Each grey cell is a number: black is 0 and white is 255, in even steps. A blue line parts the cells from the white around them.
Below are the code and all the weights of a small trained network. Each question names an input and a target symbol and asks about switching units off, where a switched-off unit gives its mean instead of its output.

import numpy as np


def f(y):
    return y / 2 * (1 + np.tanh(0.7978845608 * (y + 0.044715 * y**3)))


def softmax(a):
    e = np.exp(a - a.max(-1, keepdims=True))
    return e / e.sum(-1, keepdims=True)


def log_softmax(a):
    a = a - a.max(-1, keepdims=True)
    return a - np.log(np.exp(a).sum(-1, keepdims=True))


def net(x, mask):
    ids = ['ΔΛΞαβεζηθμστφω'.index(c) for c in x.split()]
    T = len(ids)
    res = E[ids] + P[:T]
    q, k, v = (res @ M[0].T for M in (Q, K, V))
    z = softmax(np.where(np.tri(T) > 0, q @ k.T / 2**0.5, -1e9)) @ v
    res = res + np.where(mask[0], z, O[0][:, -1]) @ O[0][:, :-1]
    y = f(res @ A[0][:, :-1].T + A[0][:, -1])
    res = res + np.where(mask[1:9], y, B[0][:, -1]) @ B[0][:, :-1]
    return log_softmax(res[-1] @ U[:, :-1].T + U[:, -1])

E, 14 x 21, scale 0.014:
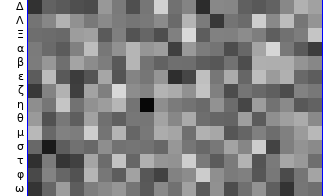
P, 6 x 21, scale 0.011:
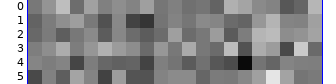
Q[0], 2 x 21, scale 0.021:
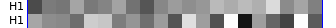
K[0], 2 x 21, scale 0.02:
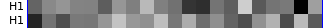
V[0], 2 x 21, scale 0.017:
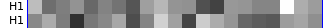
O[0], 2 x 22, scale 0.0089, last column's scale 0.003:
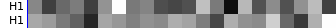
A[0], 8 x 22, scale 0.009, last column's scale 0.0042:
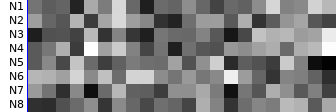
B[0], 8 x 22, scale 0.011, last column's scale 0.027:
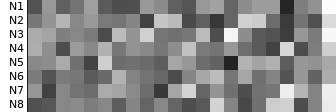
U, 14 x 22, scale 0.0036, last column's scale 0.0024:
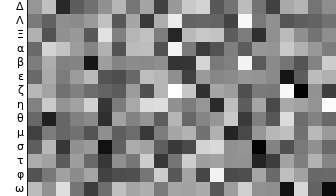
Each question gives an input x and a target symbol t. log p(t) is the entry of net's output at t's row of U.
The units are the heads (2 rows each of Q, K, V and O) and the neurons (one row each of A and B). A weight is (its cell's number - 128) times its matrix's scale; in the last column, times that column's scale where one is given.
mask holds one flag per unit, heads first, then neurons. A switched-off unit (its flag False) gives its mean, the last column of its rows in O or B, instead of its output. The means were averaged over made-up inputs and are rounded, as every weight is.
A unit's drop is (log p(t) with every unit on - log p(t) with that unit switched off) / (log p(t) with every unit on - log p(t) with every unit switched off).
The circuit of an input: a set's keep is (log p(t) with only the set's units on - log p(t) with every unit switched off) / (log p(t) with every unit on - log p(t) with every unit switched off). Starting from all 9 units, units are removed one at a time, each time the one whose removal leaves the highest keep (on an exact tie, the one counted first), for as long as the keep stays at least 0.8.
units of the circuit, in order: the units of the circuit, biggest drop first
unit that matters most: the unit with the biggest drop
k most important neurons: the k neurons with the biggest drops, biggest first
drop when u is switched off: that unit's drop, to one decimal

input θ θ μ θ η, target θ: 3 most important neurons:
(N7; N3; N8)
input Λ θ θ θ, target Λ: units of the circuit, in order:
(N2; H1)
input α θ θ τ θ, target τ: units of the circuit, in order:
(N2; N8)
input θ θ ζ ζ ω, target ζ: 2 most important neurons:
(N3; N1)
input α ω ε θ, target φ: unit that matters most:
N3
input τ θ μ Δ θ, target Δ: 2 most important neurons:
(N8; N7)
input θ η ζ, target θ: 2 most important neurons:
(N7; N8)
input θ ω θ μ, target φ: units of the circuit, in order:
(N3; H1)
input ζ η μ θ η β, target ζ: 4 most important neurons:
(N3; N1; N2; N5)
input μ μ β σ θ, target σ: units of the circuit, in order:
(N7; N2)
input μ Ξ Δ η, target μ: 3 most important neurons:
(N3; N7; N1)
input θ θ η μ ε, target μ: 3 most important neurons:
(N3; N2; N4)
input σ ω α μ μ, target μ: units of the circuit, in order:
(H1; N3)
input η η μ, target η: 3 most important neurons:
(N7; N8; N1)
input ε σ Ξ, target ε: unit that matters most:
N7
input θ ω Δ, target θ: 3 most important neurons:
(N7; N8; N3)
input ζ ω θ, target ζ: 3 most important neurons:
(N3; N1; N2)
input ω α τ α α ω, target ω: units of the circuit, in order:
(H1; N8; N5; N6)
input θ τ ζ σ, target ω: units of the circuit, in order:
(N6; H1)
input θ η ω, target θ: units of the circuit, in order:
(N7; H1; N8; N3)
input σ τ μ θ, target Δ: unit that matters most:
N8
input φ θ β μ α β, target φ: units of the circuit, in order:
(H1; N6)
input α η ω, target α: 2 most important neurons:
(N5; N1)
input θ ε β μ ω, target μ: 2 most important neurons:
(N3; N2)
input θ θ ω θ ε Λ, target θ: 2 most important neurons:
(N7; N8)
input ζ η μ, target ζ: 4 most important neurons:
(N3; N1; N2; N5)
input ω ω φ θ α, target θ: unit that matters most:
N7
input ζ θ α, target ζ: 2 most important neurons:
(N3; N1)
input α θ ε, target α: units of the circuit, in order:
(N5; H1; N8; N3)
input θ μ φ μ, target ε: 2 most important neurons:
(N7; N8)
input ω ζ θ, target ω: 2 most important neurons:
(N8; N6)
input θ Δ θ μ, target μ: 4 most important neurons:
(N3; N7; N1; N6)
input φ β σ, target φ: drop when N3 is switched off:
1.4
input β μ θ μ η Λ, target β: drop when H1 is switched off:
1.4
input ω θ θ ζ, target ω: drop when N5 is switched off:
-0.1
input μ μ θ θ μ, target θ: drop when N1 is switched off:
-0.1
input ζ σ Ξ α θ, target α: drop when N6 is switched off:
0.2
